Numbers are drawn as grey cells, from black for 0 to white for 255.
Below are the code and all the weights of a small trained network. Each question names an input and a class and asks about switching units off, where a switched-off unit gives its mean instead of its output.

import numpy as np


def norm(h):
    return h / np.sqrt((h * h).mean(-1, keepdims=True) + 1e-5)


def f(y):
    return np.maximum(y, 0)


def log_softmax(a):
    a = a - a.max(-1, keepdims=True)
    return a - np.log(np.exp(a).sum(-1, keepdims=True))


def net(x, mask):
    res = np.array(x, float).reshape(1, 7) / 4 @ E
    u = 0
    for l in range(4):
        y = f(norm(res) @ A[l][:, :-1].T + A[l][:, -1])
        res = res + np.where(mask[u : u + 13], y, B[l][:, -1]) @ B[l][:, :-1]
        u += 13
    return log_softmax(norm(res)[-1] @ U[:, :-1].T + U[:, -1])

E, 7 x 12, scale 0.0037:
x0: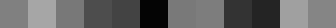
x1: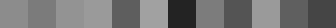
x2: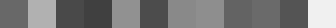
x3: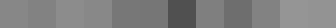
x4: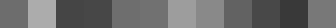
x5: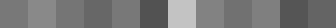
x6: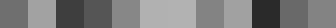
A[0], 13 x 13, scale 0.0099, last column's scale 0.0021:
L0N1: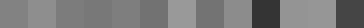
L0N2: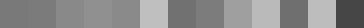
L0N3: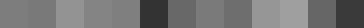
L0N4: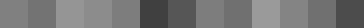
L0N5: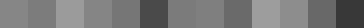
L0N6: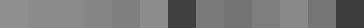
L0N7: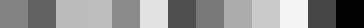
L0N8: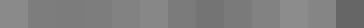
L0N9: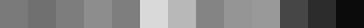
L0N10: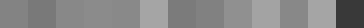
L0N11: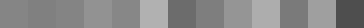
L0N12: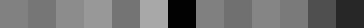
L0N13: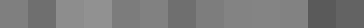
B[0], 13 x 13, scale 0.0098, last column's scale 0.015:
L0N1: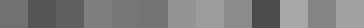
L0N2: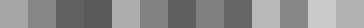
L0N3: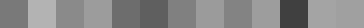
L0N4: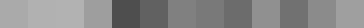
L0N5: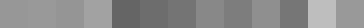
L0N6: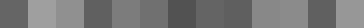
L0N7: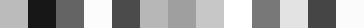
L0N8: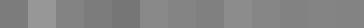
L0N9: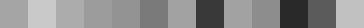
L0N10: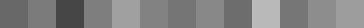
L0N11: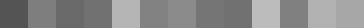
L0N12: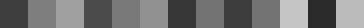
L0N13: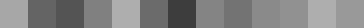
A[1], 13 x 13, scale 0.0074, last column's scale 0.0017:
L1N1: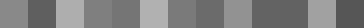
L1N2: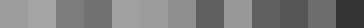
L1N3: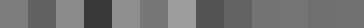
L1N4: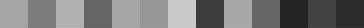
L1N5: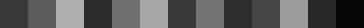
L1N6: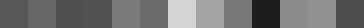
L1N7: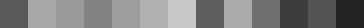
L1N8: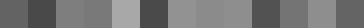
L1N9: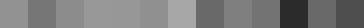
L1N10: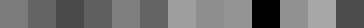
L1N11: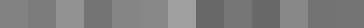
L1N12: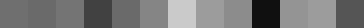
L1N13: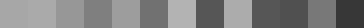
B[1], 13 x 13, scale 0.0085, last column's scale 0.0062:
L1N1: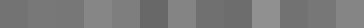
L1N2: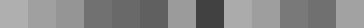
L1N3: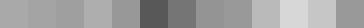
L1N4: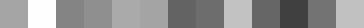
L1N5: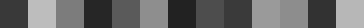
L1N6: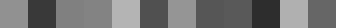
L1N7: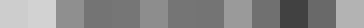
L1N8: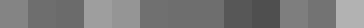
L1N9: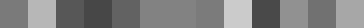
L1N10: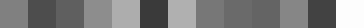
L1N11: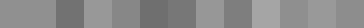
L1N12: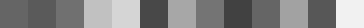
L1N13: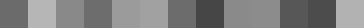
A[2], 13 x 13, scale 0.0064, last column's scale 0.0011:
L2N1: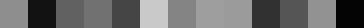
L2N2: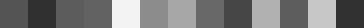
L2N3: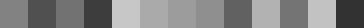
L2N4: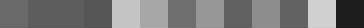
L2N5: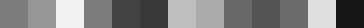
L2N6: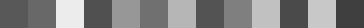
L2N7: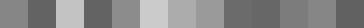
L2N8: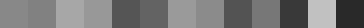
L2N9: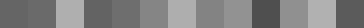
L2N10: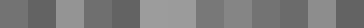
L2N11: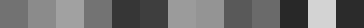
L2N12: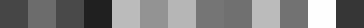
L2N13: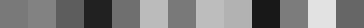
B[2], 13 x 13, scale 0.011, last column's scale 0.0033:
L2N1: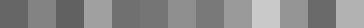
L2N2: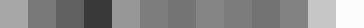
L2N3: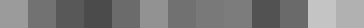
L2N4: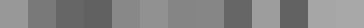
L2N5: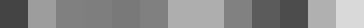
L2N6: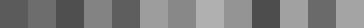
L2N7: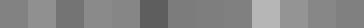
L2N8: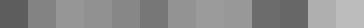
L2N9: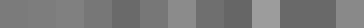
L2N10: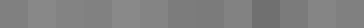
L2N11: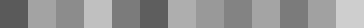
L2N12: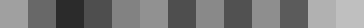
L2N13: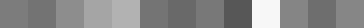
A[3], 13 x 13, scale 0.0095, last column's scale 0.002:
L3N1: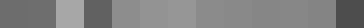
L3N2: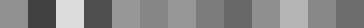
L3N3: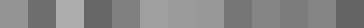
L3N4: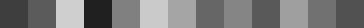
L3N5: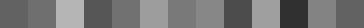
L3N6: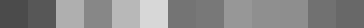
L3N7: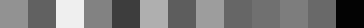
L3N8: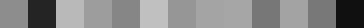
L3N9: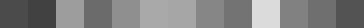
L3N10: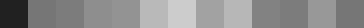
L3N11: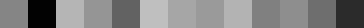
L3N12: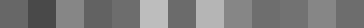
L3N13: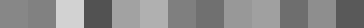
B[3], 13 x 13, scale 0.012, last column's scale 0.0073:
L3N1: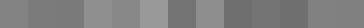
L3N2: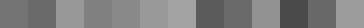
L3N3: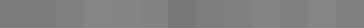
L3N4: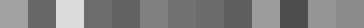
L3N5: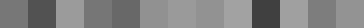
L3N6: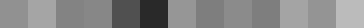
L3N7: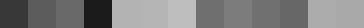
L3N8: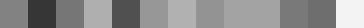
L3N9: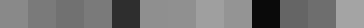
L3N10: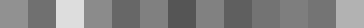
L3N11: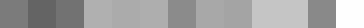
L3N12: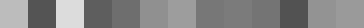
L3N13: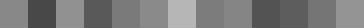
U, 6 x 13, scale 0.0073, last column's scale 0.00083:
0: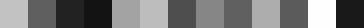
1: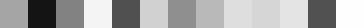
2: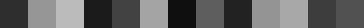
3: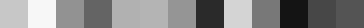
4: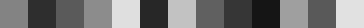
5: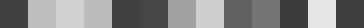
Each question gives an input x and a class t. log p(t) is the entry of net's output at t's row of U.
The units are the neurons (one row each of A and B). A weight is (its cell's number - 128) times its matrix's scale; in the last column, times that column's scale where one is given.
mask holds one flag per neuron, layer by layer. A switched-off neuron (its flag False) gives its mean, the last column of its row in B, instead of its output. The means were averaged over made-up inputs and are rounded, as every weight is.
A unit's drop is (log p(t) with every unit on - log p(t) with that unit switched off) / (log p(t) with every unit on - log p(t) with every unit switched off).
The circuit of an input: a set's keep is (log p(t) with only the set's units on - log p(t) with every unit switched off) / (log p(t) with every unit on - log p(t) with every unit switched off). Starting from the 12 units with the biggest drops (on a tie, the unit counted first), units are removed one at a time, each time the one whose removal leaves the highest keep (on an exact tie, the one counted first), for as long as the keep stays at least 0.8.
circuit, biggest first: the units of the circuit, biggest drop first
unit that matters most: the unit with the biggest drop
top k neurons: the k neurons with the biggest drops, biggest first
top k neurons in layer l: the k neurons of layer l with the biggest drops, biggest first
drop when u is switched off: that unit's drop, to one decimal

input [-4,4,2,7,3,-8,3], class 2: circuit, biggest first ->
[L0N12 L1N5]
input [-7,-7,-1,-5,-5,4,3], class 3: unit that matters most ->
L0N9
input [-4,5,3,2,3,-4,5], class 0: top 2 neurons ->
[L0N7 L0N2]
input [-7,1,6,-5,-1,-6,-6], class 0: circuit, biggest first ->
[L0N2 L0N11]
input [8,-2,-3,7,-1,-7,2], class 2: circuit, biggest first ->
[L0N7 L1N5]
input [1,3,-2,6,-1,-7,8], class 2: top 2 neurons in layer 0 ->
[L0N12 L0N6]
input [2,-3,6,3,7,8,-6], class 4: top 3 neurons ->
[L0N9 L0N7 L0N2]
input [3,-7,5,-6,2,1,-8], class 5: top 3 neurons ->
[L0N7 L0N3 L0N5]
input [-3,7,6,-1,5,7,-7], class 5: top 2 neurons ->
[L0N7 L0N9]
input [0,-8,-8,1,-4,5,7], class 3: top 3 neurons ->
[L0N9 L0N7 L1N4]
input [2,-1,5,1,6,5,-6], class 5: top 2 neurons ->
[L0N7 L0N9]
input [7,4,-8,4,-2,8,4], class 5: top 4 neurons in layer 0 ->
[L0N7 L0N3 L0N5 L0N4]
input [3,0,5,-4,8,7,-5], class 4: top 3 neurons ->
[L0N9 L0N7 L0N12]
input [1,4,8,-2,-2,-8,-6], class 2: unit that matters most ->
L0N12
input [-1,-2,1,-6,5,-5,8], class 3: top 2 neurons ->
[L0N7 L1N4]
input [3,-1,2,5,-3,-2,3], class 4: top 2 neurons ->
[L0N7 L0N12]
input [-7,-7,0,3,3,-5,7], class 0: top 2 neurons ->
[L0N2 L0N7]
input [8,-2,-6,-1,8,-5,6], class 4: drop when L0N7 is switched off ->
0.5
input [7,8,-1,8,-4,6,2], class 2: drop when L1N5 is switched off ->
0.1
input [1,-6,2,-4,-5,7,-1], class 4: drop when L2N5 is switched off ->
0.0
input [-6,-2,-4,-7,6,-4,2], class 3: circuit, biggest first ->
[L0N9]
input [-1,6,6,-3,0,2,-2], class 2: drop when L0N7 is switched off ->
0.9
